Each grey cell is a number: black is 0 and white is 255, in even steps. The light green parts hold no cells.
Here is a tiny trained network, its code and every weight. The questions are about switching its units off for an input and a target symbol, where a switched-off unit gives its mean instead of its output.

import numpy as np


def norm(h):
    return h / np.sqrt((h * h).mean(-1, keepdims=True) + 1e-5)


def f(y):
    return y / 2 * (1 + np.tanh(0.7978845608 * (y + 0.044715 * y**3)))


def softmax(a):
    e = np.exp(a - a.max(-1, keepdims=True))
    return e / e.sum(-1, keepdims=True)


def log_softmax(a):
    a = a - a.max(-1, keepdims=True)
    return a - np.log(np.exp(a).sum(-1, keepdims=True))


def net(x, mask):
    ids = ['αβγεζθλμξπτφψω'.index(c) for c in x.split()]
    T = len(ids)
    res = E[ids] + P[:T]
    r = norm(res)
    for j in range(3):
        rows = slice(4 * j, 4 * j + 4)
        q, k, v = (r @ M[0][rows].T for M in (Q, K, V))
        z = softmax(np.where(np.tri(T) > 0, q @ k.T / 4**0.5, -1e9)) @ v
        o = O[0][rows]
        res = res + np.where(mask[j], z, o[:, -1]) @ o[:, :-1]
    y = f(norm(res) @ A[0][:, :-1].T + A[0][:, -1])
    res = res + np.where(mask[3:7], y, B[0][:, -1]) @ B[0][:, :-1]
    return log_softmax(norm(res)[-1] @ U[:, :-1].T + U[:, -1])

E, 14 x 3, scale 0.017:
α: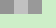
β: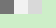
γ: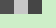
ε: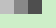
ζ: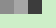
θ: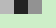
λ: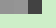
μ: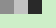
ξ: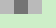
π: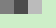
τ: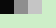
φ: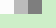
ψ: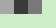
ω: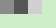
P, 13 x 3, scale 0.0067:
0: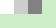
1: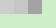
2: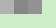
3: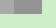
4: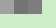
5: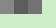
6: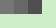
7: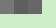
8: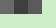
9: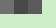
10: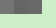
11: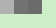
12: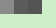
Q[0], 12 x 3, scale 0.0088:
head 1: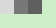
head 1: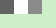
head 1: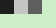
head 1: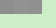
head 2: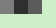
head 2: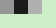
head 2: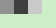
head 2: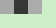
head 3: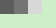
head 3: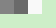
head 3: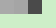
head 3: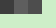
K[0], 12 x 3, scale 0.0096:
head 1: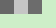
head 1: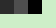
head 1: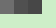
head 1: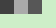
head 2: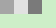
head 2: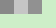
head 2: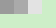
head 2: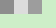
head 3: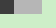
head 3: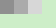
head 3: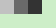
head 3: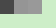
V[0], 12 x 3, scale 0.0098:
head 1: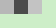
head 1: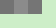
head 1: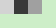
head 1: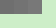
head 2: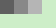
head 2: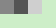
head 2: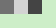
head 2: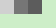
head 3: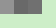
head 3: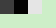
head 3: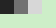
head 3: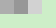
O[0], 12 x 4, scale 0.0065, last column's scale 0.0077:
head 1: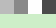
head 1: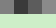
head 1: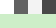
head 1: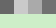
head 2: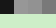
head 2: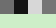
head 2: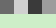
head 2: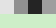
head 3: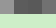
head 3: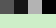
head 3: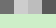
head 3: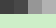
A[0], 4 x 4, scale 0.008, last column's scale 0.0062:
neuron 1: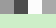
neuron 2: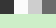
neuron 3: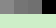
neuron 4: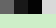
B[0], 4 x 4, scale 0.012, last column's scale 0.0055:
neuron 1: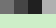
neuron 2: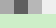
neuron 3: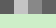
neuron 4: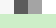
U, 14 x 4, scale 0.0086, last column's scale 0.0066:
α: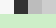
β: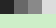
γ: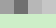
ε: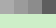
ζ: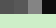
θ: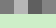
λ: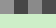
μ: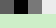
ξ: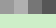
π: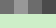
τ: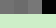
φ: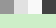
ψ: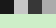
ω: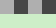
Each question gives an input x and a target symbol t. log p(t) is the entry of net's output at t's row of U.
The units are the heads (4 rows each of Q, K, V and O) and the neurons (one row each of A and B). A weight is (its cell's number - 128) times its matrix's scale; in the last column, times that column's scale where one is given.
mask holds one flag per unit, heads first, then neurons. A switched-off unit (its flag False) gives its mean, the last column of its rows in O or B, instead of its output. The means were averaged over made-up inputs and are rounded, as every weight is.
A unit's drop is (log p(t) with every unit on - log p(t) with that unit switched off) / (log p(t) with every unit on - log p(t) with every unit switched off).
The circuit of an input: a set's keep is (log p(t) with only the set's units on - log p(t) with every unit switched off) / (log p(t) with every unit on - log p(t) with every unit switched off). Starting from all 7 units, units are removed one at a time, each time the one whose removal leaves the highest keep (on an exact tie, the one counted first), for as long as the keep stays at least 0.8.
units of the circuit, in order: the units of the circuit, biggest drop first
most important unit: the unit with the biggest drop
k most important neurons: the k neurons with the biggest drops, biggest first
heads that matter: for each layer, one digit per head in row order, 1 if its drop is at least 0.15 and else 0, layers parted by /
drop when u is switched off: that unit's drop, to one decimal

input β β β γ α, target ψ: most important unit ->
head 1
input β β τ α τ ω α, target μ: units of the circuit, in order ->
head 2; neuron 1
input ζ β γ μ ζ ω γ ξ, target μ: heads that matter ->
101
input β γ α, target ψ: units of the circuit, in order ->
head 1; head 2
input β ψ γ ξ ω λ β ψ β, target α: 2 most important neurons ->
neuron 2; neuron 1
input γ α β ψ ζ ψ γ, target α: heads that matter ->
010
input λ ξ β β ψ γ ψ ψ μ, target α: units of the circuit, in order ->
neuron 4; head 2
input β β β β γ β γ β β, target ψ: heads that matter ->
100
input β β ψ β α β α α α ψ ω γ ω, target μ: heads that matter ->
100
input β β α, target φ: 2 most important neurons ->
neuron 4; neuron 2
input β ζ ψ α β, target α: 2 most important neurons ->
neuron 1; neuron 2
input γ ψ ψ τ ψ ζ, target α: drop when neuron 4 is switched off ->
0.3
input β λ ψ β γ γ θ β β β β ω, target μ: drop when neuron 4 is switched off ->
0.2
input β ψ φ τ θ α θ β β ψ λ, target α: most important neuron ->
neuron 4
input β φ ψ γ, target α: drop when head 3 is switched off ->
0.2
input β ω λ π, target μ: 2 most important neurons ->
neuron 1; neuron 4
